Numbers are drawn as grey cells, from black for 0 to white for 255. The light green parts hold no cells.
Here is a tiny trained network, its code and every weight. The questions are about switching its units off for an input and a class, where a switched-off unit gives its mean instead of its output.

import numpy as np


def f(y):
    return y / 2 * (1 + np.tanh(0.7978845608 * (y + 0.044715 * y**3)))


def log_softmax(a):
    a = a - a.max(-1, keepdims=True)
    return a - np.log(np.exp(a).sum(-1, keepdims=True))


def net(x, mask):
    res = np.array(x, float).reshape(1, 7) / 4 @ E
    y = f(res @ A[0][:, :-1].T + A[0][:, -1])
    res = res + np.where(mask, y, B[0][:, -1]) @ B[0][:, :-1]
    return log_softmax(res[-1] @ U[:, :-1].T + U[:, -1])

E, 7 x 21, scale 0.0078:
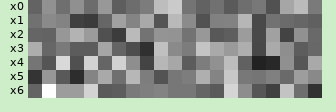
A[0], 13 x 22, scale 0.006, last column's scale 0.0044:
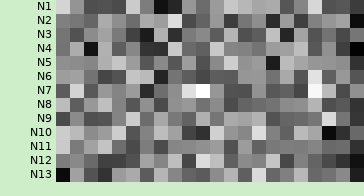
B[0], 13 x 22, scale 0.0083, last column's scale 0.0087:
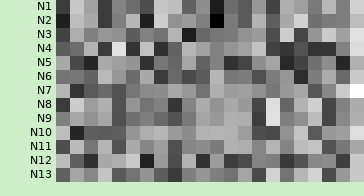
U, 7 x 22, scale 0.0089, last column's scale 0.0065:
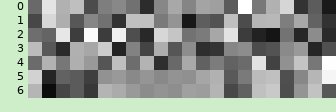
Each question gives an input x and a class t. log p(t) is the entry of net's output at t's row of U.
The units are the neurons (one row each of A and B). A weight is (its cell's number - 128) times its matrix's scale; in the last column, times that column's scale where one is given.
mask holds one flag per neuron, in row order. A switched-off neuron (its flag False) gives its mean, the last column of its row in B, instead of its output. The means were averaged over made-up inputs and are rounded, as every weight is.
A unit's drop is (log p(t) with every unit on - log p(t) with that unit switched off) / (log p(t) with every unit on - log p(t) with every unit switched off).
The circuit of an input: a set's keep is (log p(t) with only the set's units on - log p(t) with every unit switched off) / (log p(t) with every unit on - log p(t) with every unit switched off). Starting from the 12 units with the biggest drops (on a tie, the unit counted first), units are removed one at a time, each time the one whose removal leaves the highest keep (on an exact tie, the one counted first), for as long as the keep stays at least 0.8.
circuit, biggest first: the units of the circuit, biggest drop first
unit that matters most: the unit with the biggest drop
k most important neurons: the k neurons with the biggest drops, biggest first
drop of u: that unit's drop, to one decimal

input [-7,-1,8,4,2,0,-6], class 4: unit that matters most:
N3
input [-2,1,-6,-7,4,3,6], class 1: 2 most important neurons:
N2; N4
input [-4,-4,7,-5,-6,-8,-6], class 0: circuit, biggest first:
N8; N11
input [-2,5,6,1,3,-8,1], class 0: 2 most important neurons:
N8; N11
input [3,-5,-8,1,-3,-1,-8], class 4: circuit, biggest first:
N6; N7
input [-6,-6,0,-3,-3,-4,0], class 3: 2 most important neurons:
N5; N7
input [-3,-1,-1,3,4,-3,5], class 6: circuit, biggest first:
N10; N4
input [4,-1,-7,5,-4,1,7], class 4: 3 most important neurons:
N6; N1; N2
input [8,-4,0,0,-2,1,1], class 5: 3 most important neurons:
N7; N10; N12
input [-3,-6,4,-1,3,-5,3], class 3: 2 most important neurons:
N5; N4
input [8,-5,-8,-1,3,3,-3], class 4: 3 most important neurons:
N6; N10; N12
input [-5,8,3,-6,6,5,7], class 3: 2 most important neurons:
N12; N4
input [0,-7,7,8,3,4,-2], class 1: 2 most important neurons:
N3; N1
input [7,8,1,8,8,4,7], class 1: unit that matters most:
N1
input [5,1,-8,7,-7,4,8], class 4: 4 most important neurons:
N6; N1; N2; N7
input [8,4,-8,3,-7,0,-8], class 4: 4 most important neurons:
N6; N1; N10; N7
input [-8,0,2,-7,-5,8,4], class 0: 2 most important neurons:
N13; N7
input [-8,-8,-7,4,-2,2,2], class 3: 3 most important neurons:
N5; N7; N3
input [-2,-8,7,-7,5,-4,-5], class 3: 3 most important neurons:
N5; N1; N4
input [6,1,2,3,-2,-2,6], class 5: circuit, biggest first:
N7
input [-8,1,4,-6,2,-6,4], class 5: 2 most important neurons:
N10; N1
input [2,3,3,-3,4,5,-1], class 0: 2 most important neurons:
N4; N9
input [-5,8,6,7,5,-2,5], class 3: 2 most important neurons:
N12; N2
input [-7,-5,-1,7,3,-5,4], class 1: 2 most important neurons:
N1; N7
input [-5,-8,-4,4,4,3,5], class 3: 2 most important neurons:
N5; N4
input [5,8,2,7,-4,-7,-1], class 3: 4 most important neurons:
N12; N2; N13; N9
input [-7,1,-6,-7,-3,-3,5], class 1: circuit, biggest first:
N2
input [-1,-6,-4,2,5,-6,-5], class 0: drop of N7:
0.2
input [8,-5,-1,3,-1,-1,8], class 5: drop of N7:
1.5
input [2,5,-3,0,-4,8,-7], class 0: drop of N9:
0.2
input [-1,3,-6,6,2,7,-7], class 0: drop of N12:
0.0
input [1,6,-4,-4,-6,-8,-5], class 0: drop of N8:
0.1
